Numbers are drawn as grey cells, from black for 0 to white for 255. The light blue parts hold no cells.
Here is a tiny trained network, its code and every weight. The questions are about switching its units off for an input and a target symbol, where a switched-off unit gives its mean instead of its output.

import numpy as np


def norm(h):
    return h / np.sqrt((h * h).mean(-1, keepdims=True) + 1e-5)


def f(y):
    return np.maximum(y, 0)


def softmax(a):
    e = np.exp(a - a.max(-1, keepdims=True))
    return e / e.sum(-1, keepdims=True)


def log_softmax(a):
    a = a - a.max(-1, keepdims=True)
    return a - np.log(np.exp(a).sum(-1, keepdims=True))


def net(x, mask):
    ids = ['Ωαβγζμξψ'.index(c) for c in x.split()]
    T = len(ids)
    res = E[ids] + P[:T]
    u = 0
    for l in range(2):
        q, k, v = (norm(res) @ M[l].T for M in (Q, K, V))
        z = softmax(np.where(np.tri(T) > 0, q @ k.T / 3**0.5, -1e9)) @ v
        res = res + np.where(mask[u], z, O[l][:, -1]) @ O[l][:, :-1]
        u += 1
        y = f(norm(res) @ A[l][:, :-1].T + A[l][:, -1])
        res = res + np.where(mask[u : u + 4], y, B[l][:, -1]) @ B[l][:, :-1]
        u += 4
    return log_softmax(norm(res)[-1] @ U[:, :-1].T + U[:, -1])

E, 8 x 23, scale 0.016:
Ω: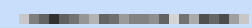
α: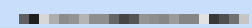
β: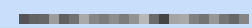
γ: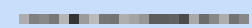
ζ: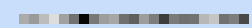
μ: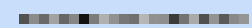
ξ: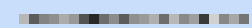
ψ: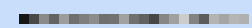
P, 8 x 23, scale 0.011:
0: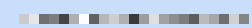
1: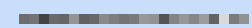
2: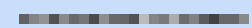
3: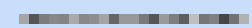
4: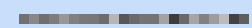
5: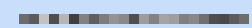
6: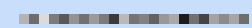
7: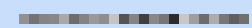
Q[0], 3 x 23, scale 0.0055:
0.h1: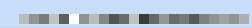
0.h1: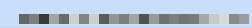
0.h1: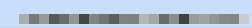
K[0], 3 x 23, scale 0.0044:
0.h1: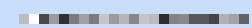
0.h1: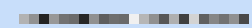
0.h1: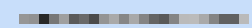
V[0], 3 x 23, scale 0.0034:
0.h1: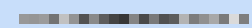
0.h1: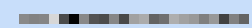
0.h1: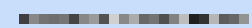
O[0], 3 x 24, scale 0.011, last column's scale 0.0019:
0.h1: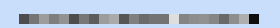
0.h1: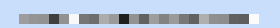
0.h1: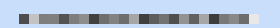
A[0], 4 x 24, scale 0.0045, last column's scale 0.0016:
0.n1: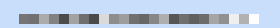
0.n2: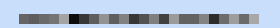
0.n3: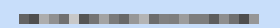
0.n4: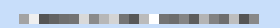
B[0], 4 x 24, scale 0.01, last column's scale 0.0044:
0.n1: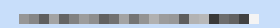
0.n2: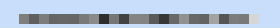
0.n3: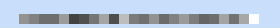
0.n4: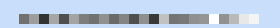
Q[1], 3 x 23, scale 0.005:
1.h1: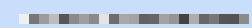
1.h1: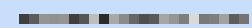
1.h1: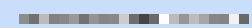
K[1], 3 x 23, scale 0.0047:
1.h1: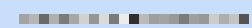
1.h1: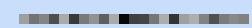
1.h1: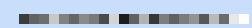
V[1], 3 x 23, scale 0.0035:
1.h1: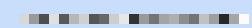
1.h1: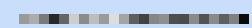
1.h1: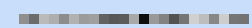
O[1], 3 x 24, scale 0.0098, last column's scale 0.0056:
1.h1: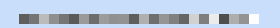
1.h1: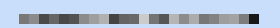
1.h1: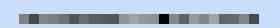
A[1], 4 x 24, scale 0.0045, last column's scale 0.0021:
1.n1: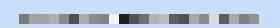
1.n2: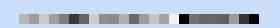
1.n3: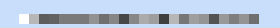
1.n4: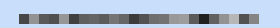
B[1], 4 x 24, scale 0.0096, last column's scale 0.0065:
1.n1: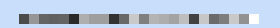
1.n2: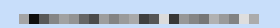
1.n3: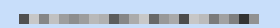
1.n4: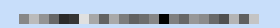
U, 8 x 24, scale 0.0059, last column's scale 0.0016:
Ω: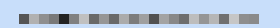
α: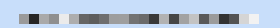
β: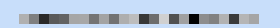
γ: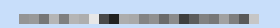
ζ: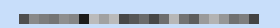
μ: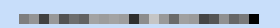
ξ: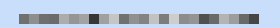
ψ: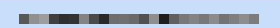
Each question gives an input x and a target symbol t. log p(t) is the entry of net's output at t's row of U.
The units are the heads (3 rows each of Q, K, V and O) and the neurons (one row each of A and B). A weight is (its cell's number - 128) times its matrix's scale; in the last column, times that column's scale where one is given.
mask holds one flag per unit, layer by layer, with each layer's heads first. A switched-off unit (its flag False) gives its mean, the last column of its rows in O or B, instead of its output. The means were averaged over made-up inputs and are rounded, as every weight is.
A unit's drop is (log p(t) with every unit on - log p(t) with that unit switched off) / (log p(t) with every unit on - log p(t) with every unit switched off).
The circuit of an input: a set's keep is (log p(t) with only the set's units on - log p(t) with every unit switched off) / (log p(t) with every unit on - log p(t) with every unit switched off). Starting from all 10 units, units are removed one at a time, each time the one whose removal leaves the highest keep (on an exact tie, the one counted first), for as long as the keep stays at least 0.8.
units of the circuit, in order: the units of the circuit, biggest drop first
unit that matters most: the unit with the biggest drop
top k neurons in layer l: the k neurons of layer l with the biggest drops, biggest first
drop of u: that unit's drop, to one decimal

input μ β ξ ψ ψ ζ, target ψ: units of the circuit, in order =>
[0.h1 0.n2]
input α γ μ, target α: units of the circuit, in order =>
[0.h1 1.n2 0.n4]
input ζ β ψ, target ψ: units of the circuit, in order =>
[1.n4 0.n2]
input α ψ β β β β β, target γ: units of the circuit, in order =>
[0.h1 1.h1 0.n4]
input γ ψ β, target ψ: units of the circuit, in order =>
[0.h1 0.n2]
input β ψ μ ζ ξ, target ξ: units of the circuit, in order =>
[0.n4 1.h1 0.h1]
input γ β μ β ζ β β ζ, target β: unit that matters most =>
0.n3
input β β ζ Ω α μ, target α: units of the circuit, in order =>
[0.h1 1.n2]
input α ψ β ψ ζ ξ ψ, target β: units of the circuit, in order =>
[0.h1 1.h1]
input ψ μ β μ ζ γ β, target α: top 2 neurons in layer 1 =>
[1.n2 1.n1]
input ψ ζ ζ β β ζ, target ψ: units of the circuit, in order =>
[0.n2 0.h1]
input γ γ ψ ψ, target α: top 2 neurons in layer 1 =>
[1.n1 1.n4]
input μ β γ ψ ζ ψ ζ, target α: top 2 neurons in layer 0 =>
[0.n4 0.n3]
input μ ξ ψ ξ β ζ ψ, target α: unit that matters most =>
0.n1
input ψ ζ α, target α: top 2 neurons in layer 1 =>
[1.n1 1.n4]
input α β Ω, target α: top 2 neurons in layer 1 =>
[1.n2 1.n4]
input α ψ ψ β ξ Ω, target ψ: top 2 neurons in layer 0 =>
[0.n2 0.n1]
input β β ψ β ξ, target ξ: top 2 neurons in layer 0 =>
[0.n4 0.n2]
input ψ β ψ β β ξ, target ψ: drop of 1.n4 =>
0.2
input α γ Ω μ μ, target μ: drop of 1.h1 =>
0.4
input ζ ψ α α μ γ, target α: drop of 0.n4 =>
0.1
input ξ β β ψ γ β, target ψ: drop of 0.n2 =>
0.0
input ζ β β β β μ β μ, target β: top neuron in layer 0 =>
[0.n3]
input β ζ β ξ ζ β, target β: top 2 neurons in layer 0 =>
[0.n3 0.n2]
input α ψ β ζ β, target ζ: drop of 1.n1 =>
0.2
